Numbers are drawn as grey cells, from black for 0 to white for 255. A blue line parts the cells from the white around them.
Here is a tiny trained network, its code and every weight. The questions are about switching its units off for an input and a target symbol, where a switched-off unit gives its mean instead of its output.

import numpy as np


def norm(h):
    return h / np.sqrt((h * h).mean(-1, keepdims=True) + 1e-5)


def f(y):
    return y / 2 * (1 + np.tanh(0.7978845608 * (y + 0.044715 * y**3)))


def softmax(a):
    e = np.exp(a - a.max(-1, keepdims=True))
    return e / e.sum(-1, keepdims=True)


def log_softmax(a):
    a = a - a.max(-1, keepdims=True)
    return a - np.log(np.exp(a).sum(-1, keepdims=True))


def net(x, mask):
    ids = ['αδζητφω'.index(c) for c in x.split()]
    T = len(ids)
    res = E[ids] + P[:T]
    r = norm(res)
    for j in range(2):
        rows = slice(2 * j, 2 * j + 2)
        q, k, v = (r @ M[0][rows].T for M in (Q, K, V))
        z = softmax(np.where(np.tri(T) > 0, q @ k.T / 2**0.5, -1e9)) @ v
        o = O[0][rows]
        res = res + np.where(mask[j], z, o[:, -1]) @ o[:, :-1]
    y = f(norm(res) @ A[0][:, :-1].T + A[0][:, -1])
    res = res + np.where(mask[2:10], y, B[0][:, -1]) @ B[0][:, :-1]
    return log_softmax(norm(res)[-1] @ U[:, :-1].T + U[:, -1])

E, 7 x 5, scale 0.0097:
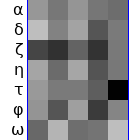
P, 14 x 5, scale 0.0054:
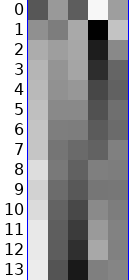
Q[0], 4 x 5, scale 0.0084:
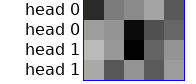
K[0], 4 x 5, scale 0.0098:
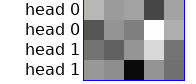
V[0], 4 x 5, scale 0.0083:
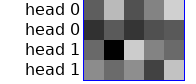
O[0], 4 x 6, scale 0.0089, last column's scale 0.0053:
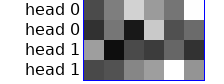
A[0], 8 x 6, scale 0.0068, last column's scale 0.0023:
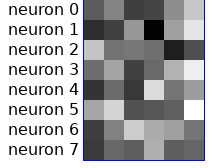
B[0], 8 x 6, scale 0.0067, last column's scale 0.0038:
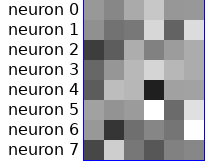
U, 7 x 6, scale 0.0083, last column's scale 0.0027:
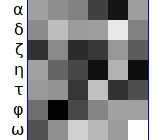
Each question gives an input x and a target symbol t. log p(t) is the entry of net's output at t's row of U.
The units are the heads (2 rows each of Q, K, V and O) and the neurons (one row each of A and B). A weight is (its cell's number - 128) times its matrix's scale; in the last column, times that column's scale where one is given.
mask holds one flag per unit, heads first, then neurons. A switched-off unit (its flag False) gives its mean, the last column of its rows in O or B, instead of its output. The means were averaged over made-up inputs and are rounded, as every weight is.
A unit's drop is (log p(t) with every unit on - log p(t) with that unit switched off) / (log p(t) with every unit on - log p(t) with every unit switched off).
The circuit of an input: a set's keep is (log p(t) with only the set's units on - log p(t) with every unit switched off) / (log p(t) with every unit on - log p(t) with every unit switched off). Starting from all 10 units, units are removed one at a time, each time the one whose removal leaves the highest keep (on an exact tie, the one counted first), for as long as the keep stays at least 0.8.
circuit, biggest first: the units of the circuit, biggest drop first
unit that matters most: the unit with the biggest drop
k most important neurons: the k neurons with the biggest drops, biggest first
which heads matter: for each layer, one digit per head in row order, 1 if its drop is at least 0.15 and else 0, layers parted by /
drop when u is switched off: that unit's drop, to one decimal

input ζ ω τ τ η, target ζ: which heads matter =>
11
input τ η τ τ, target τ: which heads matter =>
10
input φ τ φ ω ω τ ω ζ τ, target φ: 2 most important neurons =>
[neuron 2; neuron 4]
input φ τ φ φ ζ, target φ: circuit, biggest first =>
[head 1]
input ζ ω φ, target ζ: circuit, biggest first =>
[head 0; neuron 4]
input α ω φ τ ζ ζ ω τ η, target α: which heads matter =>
01
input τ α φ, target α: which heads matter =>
01
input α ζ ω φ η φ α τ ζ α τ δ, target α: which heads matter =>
01
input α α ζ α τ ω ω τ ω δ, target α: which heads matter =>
01
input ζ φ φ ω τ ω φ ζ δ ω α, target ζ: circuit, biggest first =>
[head 0; neuron 4; head 1]
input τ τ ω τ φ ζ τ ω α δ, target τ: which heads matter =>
11
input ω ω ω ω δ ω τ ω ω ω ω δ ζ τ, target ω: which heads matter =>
11
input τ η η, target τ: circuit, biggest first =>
[head 0; neuron 5]
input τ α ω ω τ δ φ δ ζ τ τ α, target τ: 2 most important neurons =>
[neuron 5; neuron 6]
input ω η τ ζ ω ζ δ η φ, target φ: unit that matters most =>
neuron 6
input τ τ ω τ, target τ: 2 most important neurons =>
[neuron 5; neuron 4]
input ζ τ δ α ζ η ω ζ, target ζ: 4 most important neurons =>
[neuron 4; neuron 7; neuron 5; neuron 6]
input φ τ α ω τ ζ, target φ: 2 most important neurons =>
[neuron 5; neuron 1]
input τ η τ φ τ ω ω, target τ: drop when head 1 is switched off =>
0.5
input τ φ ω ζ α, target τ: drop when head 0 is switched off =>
0.8
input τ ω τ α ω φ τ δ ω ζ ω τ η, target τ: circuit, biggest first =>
[head 0]
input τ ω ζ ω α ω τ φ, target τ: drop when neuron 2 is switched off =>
-0.1
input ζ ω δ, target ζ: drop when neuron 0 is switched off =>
-0.1
